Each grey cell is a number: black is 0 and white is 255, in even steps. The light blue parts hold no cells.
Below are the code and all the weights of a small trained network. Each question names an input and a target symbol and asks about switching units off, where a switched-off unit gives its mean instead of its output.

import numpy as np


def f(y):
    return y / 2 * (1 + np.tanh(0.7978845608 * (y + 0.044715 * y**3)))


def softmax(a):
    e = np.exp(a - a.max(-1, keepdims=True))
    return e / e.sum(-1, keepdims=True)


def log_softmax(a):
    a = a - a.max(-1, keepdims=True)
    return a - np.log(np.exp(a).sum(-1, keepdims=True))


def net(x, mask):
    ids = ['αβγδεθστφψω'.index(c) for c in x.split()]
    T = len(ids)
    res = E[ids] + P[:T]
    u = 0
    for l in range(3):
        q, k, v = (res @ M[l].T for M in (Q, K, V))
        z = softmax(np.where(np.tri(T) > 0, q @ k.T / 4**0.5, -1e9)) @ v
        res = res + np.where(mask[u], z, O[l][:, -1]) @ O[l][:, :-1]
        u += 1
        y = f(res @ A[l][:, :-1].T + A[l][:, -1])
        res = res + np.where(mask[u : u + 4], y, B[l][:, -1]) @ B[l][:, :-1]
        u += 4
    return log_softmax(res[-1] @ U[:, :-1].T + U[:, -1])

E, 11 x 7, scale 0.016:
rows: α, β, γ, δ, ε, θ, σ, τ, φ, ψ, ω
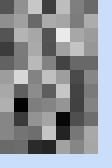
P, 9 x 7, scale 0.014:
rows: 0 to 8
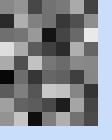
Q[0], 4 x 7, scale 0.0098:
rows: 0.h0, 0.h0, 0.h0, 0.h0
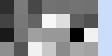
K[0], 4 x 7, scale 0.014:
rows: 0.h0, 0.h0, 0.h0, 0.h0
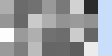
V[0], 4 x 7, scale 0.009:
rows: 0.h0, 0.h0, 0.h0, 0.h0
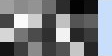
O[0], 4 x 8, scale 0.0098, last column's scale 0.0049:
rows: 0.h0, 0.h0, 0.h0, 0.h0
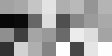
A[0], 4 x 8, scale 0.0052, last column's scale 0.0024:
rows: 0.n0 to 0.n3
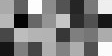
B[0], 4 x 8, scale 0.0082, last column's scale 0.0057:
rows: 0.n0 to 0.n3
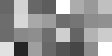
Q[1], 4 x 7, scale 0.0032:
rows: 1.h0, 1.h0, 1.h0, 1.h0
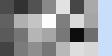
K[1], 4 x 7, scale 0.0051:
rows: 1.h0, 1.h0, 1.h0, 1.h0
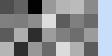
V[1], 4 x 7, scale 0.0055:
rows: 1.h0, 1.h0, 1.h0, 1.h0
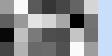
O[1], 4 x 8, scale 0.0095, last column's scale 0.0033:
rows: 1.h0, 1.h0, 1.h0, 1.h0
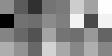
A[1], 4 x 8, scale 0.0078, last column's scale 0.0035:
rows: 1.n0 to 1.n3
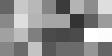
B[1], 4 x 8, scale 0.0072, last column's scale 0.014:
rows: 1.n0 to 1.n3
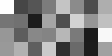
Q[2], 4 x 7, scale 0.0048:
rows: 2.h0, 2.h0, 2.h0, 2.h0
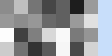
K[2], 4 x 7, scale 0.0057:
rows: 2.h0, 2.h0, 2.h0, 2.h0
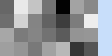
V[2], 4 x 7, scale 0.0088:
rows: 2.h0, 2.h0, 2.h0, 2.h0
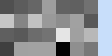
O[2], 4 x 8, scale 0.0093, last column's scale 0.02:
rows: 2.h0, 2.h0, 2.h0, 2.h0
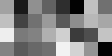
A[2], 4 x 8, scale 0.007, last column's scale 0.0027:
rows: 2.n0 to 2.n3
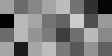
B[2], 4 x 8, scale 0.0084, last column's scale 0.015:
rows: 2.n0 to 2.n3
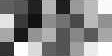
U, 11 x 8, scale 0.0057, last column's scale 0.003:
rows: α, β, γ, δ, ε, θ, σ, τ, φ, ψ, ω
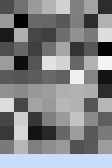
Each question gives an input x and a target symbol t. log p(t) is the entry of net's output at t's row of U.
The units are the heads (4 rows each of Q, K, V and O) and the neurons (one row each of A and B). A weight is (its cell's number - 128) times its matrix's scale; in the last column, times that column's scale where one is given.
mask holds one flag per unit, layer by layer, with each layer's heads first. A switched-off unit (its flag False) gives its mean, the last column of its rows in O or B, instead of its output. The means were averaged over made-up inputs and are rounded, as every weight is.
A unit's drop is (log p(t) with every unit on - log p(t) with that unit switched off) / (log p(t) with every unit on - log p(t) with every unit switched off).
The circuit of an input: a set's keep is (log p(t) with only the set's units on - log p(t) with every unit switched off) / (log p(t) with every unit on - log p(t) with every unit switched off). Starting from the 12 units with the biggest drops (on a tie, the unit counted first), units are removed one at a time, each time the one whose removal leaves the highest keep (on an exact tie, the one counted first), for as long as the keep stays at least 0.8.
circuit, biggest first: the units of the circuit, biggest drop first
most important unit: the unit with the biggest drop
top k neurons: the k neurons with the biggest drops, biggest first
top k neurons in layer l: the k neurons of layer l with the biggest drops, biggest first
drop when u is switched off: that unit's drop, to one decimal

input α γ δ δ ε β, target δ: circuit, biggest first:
0.h0; 2.h0
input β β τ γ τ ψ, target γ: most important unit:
2.n3
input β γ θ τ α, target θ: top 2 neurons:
2.n3; 0.n1
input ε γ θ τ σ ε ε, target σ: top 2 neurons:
2.n3; 1.n0
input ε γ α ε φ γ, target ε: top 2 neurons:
2.n3; 2.n0
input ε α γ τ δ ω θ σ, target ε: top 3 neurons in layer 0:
0.n3; 0.n1; 0.n2
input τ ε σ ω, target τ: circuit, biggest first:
0.h0; 2.n3; 2.h0
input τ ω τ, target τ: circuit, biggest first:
0.h0; 2.h0
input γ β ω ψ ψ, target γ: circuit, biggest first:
0.h0; 2.h0; 2.n3; 1.h0
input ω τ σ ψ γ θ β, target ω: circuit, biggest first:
1.h0; 2.h0; 1.n2; 0.h0
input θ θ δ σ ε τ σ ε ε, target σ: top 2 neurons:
2.n0; 2.n3
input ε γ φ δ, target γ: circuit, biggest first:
0.h0; 2.n3; 0.n3; 2.h0
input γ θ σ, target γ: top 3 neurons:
2.n3; 0.n3; 1.n3
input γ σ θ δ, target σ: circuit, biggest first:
0.h0; 2.n3; 1.h0
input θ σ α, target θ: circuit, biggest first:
0.h0; 2.h0
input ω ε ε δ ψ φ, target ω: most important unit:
1.h0
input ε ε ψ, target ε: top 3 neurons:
2.n3; 2.n0; 1.n0
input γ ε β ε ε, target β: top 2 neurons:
2.n3; 0.n3
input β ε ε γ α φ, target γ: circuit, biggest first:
2.n3; 0.h0; 2.h0
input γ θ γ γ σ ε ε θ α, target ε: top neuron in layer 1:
1.n3
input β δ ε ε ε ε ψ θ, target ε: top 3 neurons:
2.n1; 2.n3; 1.n2
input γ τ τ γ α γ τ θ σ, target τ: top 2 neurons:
2.n3; 2.n0
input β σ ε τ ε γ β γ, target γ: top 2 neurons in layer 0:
0.n3; 0.n0
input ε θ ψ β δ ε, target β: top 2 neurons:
2.n3; 1.n0
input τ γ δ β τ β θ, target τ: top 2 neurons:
2.n3; 1.n2
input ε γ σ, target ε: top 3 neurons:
2.n3; 2.n0; 1.n0
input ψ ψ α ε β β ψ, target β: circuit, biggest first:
0.h0
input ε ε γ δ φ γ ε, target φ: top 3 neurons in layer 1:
1.n0; 1.n2; 1.n1
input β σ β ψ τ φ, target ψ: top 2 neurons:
0.n0; 0.n3
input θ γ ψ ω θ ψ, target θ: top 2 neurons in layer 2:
2.n3; 2.n2
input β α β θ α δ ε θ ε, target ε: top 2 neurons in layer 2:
2.n3; 2.n1
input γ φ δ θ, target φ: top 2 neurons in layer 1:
1.n0; 1.n1
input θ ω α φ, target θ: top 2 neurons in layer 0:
0.n3; 0.n0
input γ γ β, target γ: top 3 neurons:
2.n3; 0.n3; 1.n3
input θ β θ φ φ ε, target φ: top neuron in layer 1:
1.n1
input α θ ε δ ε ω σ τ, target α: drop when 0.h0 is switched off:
0.4
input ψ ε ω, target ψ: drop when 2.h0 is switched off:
0.2
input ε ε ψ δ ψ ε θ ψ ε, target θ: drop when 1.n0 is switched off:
0.1
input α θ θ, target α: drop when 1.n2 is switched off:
0.0
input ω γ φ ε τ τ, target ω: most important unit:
2.h0
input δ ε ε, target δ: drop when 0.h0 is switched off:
0.7
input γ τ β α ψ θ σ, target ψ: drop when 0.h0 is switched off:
0.7
